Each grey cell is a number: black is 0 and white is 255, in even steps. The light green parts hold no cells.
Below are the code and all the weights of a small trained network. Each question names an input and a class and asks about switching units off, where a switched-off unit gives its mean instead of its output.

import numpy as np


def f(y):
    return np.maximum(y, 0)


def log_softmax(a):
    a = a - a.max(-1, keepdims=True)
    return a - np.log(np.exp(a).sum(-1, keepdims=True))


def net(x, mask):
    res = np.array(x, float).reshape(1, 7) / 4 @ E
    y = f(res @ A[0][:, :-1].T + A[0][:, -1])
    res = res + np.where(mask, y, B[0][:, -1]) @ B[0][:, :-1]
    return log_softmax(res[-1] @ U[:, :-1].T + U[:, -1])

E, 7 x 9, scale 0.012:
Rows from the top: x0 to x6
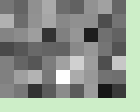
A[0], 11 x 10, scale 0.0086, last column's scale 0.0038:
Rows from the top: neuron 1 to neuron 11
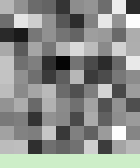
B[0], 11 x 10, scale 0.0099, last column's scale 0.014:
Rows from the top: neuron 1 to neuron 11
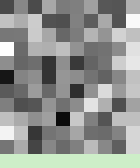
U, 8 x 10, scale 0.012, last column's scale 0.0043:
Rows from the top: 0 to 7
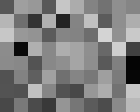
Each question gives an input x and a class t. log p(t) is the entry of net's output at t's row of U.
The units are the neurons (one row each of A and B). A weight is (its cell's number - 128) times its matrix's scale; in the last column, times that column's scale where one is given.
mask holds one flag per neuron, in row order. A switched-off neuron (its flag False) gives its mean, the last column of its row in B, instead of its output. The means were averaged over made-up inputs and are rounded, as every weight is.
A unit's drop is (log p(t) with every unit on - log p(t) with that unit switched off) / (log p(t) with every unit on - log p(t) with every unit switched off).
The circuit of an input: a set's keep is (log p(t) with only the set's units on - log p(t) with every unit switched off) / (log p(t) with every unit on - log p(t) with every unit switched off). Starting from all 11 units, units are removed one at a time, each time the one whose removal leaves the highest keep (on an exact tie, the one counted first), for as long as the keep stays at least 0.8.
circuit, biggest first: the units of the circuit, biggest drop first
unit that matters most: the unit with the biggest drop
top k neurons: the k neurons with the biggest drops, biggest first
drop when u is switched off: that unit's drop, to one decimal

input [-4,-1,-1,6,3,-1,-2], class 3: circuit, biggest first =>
(neuron 10; neuron 2)
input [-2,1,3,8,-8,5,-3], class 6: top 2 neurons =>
(neuron 10; neuron 4)
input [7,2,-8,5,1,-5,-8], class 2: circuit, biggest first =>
(neuron 2)
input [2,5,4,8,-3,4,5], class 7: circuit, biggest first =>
(neuron 4; neuron 5)
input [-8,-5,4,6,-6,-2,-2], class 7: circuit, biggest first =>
(neuron 4; neuron 6)
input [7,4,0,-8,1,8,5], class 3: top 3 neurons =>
(neuron 2; neuron 10; neuron 4)
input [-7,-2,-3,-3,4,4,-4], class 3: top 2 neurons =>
(neuron 2; neuron 4)
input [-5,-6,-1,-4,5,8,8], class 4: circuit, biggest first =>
(neuron 11; neuron 7)
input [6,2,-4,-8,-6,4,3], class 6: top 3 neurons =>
(neuron 10; neuron 7; neuron 4)
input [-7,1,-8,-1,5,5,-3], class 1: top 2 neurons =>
(neuron 11; neuron 8)
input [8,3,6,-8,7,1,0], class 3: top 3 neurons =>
(neuron 2; neuron 4; neuron 11)
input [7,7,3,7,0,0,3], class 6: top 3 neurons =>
(neuron 4; neuron 10; neuron 3)
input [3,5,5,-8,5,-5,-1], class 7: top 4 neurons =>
(neuron 6; neuron 9; neuron 5; neuron 2)
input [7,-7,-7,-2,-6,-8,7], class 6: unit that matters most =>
neuron 7
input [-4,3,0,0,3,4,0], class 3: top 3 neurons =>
(neuron 4; neuron 2; neuron 10)
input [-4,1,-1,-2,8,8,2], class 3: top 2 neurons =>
(neuron 4; neuron 10)
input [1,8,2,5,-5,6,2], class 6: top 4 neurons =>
(neuron 10; neuron 4; neuron 6; neuron 5)
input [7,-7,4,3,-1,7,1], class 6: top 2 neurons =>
(neuron 10; neuron 4)
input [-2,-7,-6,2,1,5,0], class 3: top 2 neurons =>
(neuron 10; neuron 2)
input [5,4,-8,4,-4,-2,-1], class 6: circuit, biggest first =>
(neuron 7)
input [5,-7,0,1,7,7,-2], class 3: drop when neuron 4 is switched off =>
0.1
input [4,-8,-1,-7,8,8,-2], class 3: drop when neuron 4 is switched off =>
0.3
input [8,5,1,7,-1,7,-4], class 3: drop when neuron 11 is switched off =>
0.4
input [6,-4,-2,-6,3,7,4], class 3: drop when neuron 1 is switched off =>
0.2
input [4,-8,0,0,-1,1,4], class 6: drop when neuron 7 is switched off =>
-0.1
